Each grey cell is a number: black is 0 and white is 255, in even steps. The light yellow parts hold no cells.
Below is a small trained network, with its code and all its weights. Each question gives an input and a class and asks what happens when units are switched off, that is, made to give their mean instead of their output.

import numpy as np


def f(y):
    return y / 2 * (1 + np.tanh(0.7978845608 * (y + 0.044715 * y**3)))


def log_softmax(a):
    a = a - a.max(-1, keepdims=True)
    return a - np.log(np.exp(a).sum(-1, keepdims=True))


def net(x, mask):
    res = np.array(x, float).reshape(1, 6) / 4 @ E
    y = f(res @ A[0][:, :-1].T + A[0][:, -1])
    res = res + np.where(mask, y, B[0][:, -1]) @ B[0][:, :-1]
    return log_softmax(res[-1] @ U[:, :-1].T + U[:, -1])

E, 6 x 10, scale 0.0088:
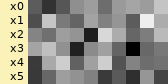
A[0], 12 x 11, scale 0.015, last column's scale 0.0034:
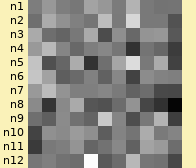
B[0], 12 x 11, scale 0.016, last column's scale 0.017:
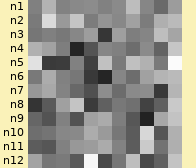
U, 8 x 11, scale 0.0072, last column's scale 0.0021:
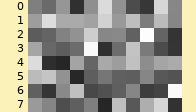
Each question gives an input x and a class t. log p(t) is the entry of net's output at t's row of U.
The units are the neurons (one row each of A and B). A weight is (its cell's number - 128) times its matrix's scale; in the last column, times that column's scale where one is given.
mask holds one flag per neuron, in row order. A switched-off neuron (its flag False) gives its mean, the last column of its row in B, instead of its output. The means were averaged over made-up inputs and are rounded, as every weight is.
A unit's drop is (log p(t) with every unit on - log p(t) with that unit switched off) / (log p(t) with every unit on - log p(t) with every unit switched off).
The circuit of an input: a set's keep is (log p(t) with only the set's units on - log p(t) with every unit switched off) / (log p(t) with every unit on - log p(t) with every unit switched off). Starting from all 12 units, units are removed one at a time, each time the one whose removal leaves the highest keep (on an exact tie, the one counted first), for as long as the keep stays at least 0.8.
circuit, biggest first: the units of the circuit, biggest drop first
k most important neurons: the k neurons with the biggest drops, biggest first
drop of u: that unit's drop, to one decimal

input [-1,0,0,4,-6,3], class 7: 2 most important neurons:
[n6, n3]
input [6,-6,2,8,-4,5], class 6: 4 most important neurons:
[n8, n2, n10, n9]
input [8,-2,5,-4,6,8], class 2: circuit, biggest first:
[n11]
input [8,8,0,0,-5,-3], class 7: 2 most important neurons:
[n3, n7]
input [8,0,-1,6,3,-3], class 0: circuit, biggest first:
[n5, n9]
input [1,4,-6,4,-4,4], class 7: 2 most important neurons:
[n6, n3]
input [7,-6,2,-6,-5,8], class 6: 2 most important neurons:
[n8, n4]
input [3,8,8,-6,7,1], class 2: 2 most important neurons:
[n11, n10]
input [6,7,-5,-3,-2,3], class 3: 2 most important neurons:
[n12, n3]
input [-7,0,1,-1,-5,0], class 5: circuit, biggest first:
[n5, n7]
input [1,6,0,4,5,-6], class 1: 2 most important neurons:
[n2, n1]
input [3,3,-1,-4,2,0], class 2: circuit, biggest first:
[n10, n5]
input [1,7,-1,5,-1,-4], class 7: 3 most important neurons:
[n6, n3, n7]
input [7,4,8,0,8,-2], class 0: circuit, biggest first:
[n9]
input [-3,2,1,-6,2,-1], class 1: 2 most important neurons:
[n2, n5]
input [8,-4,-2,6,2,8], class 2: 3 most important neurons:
[n10, n11, n9]
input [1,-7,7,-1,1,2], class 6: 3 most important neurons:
[n8, n4, n9]
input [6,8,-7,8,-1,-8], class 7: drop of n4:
0.2
